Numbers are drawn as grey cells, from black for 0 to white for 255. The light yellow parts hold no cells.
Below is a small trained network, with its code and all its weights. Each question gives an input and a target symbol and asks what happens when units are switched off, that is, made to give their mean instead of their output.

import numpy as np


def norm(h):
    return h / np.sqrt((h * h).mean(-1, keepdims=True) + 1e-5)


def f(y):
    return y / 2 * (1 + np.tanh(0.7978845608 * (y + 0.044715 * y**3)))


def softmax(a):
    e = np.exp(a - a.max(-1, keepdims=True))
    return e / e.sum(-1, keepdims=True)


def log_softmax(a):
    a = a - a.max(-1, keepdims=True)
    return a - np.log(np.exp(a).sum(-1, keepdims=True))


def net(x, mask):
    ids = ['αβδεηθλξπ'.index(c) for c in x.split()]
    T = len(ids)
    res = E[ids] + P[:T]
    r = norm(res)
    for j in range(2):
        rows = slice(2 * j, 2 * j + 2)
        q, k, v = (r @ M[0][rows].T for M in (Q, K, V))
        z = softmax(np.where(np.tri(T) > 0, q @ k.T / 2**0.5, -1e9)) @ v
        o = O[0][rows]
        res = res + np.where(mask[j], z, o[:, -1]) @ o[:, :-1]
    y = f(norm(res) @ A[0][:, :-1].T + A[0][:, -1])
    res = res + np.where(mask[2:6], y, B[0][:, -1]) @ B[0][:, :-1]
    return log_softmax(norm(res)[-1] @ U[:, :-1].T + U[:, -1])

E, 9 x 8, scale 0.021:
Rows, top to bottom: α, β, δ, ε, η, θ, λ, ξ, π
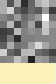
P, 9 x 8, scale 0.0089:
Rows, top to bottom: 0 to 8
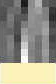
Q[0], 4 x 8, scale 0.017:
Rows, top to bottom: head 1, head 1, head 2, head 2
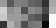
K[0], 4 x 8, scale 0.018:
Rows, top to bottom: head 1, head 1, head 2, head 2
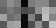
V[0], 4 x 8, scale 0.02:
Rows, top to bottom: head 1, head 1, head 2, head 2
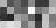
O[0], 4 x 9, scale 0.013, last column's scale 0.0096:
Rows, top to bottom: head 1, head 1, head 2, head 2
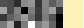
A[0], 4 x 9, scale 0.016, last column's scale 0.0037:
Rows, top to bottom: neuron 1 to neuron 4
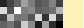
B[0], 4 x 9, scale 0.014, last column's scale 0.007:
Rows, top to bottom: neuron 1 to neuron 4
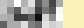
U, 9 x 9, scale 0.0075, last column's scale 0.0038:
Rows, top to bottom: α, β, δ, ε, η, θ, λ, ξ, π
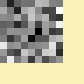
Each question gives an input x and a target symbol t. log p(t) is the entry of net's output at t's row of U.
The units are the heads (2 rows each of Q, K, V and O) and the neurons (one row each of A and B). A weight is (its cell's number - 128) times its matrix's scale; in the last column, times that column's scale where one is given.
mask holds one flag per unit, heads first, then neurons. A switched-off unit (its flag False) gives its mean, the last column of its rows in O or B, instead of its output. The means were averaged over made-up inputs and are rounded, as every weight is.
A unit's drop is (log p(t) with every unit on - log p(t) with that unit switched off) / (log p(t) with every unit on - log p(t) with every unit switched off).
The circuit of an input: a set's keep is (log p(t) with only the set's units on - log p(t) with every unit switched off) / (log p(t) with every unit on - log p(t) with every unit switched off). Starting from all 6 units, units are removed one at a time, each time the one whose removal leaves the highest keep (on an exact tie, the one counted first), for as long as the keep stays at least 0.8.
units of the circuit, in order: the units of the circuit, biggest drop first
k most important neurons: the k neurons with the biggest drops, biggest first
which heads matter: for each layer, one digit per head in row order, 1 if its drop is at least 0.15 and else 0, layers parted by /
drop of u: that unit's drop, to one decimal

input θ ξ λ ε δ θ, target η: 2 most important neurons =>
[neuron 1; neuron 3]
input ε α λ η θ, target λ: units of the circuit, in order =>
[head 1]
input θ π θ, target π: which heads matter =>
10
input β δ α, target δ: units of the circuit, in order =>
[head 2; head 1; neuron 3]
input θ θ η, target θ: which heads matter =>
01
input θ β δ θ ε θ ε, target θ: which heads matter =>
01
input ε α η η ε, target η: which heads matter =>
11
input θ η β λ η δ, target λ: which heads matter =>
10
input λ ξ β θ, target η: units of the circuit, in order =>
[head 1; neuron 1]
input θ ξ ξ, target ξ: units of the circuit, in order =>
[head 1; neuron 4]
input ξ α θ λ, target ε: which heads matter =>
11
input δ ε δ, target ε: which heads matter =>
11
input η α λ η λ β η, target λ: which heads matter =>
10
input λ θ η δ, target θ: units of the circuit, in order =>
[head 2]
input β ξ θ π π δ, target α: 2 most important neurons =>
[neuron 2; neuron 3]
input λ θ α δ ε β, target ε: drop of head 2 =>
0.7
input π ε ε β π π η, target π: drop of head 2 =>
0.0
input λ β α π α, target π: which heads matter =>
10
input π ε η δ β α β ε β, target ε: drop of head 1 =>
0.5
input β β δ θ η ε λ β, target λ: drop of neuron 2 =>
-0.1
